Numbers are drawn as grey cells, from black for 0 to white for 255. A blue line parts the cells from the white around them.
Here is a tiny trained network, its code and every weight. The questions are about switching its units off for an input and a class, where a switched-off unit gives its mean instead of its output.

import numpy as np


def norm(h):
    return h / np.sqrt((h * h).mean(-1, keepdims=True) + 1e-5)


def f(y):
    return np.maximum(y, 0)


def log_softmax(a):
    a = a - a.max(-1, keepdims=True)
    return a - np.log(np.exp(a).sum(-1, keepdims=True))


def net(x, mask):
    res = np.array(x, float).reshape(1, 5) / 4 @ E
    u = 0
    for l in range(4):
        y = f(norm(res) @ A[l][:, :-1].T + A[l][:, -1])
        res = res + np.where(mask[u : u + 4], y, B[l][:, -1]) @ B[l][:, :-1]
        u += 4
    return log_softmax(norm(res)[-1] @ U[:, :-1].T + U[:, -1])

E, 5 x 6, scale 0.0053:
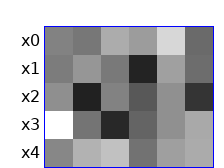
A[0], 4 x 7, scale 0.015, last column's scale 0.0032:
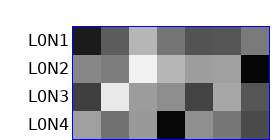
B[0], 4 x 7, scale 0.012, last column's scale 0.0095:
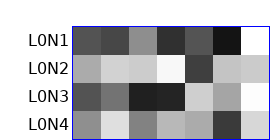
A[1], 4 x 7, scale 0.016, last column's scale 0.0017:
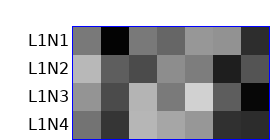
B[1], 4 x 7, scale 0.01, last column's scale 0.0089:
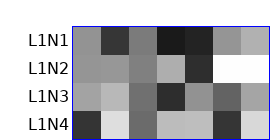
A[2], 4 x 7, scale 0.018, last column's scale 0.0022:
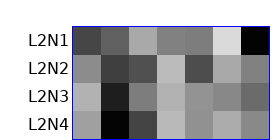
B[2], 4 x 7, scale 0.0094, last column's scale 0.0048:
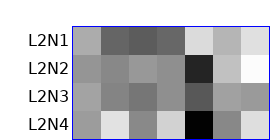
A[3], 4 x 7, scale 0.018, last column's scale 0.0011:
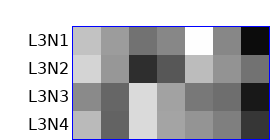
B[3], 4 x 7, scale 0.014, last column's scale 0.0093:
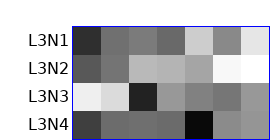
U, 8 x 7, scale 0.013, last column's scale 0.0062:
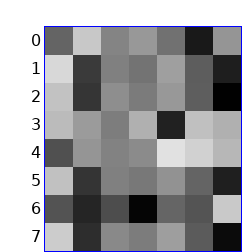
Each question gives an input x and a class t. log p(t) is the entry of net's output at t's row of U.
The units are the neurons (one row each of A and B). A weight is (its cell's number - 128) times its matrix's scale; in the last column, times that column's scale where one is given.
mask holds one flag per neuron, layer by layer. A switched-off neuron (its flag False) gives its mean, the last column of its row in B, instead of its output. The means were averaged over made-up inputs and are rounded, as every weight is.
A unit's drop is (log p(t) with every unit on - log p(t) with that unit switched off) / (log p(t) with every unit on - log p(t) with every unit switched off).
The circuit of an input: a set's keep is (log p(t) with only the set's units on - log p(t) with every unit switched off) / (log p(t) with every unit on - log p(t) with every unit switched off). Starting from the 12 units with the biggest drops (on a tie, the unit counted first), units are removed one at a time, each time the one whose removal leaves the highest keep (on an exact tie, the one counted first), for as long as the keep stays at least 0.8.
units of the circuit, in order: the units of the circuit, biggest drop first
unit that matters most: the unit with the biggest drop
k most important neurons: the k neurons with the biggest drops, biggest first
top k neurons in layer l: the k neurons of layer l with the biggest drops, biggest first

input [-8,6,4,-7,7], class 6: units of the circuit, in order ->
(L0N1)
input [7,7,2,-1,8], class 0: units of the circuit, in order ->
(L0N3 L3N2)
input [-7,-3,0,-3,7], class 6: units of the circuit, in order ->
(L0N1 L0N4 L1N2)
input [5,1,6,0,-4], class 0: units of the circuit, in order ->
(L0N3 L3N2)
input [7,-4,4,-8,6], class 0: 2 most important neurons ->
(L0N1 L1N4)
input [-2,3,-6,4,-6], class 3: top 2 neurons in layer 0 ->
(L0N3 L0N4)
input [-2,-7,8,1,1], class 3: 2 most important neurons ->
(L1N2 L1N1)
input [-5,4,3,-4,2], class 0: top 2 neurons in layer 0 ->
(L0N4 L0N1)
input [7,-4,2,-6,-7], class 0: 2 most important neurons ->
(L0N3 L1N4)
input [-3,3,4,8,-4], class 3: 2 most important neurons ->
(L1N2 L0N3)
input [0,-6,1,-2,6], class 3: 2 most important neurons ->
(L0N2 L1N4)
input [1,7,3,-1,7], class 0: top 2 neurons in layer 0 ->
(L0N3 L0N4)
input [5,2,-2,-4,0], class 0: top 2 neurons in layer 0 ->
(L0N1 L0N2)
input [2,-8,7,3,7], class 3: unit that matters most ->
L0N2
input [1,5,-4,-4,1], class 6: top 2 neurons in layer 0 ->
(L0N1 L0N4)
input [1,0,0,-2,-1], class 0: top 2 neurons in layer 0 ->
(L0N1 L0N2)
